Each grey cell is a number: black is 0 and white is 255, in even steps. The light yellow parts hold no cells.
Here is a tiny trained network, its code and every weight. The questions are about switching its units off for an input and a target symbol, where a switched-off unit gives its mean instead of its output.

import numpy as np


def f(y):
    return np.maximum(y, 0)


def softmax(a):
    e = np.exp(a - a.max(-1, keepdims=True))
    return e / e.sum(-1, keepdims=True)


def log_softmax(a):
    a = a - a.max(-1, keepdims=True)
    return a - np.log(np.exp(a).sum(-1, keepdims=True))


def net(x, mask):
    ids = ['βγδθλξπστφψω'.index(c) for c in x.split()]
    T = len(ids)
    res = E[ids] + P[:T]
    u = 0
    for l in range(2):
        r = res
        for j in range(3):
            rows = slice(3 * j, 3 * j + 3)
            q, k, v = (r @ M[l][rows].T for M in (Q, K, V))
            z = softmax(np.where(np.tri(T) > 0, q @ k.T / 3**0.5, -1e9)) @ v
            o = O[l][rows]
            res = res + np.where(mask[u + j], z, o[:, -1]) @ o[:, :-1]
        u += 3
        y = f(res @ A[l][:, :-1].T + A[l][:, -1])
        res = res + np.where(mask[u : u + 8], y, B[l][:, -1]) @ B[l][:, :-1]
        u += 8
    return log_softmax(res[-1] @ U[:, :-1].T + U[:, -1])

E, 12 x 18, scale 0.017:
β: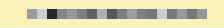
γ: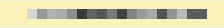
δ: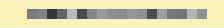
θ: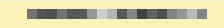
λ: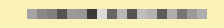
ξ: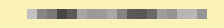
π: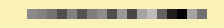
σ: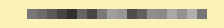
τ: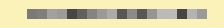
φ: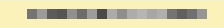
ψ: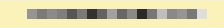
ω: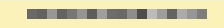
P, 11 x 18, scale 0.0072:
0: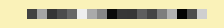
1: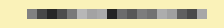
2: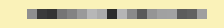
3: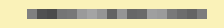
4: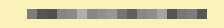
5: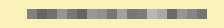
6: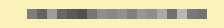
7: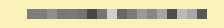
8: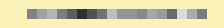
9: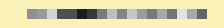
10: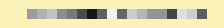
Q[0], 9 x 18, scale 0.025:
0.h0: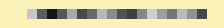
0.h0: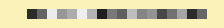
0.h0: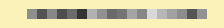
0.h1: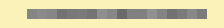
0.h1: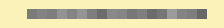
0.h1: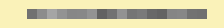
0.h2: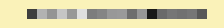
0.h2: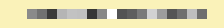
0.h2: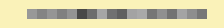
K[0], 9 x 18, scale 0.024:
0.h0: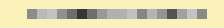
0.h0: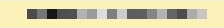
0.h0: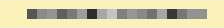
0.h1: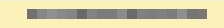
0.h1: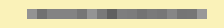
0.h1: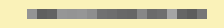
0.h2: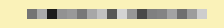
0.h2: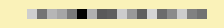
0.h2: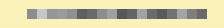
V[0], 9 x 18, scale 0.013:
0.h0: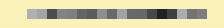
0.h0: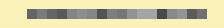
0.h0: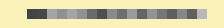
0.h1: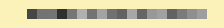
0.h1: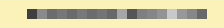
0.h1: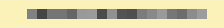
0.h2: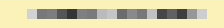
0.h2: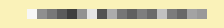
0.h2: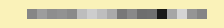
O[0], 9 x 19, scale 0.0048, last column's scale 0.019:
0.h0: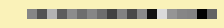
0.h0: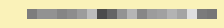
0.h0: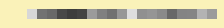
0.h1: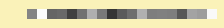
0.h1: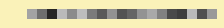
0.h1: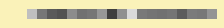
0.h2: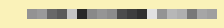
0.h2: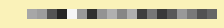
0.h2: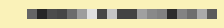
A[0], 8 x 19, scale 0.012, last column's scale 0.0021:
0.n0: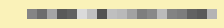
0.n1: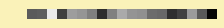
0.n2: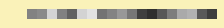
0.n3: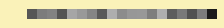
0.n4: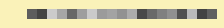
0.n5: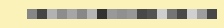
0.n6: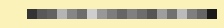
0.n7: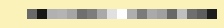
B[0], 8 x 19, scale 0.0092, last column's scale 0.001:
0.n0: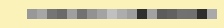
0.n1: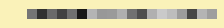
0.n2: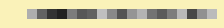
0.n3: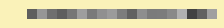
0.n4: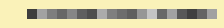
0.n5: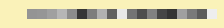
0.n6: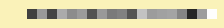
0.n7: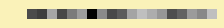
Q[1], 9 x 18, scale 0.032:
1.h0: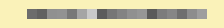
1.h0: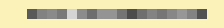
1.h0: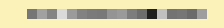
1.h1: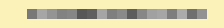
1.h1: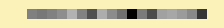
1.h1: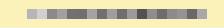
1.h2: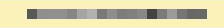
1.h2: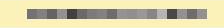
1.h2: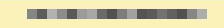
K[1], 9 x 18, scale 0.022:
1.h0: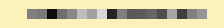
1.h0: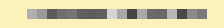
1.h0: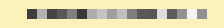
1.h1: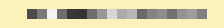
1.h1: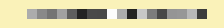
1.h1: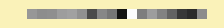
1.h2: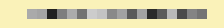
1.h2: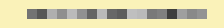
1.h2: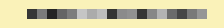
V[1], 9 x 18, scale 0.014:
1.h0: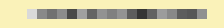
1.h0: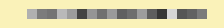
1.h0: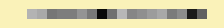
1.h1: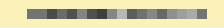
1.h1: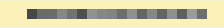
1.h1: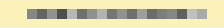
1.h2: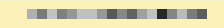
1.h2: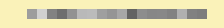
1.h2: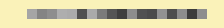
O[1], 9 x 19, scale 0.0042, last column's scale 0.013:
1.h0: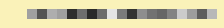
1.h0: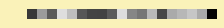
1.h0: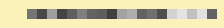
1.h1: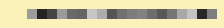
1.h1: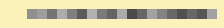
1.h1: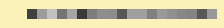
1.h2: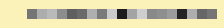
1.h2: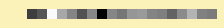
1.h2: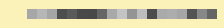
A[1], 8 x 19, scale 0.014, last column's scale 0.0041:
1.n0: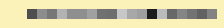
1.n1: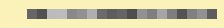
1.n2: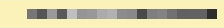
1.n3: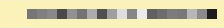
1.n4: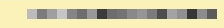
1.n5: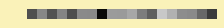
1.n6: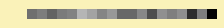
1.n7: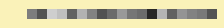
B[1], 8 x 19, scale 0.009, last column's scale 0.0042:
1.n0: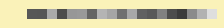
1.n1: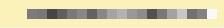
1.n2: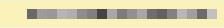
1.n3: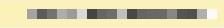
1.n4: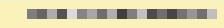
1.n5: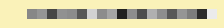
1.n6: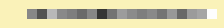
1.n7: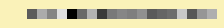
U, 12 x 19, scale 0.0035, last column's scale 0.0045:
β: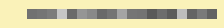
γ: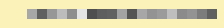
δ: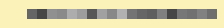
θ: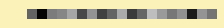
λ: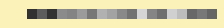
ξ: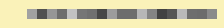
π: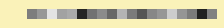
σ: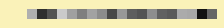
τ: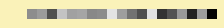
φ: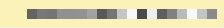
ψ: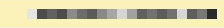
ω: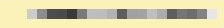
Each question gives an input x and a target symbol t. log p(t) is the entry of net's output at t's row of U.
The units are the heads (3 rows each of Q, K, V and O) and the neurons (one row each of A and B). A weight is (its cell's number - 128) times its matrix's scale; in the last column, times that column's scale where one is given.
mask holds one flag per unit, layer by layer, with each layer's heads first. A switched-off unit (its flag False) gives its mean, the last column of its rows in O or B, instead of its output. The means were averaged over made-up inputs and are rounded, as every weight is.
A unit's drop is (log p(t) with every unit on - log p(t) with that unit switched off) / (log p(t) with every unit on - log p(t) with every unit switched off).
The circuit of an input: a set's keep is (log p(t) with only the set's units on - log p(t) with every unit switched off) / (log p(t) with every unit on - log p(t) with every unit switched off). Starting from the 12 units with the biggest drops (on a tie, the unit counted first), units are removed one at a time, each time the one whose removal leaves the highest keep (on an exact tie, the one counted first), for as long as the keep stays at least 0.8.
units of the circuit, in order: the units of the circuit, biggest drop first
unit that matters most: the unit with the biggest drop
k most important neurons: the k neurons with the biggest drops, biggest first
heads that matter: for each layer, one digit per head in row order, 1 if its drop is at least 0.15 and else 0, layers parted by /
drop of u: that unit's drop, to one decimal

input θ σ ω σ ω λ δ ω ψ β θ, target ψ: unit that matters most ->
0.h2
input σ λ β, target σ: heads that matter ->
101 / 010
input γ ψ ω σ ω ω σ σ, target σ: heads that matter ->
100 / 110
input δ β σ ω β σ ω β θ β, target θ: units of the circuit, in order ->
[0.h2; 0.h0; 1.n6; 0.n6]
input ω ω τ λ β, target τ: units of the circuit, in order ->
[0.h2; 0.h0]
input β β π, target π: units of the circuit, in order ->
[0.h2; 1.h1]
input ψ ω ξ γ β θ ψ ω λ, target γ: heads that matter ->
000 / 000
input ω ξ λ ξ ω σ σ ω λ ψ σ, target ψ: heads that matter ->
000 / 001
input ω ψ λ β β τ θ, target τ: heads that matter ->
110 / 000
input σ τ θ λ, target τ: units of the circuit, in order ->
[0.h0; 1.h0]
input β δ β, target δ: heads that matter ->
100 / 000
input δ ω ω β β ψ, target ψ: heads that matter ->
001 / 001
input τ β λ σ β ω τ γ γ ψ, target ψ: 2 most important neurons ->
[0.n7; 0.n5]
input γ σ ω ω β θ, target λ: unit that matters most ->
0.h0
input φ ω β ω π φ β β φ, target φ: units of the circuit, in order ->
[1.h0; 0.h2]
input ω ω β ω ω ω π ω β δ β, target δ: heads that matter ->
100 / 100
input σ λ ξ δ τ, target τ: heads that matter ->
100 / 000
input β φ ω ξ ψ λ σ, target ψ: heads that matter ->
100 / 001
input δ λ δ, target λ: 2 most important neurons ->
[1.n1; 0.n6]
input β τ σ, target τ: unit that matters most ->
0.h0
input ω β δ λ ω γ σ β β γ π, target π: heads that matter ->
110 / 010
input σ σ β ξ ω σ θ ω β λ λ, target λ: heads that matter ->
100 / 001
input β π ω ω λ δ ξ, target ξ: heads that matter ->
101 / 000
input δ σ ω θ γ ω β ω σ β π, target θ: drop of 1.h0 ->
0.1
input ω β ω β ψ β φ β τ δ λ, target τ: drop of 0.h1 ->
0.4
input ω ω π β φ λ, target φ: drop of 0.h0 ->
0.2
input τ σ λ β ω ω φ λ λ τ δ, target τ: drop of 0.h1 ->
0.4
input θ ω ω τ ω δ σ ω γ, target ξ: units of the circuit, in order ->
[1.n4]
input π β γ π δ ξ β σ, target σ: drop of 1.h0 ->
0.2
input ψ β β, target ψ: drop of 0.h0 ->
0.1
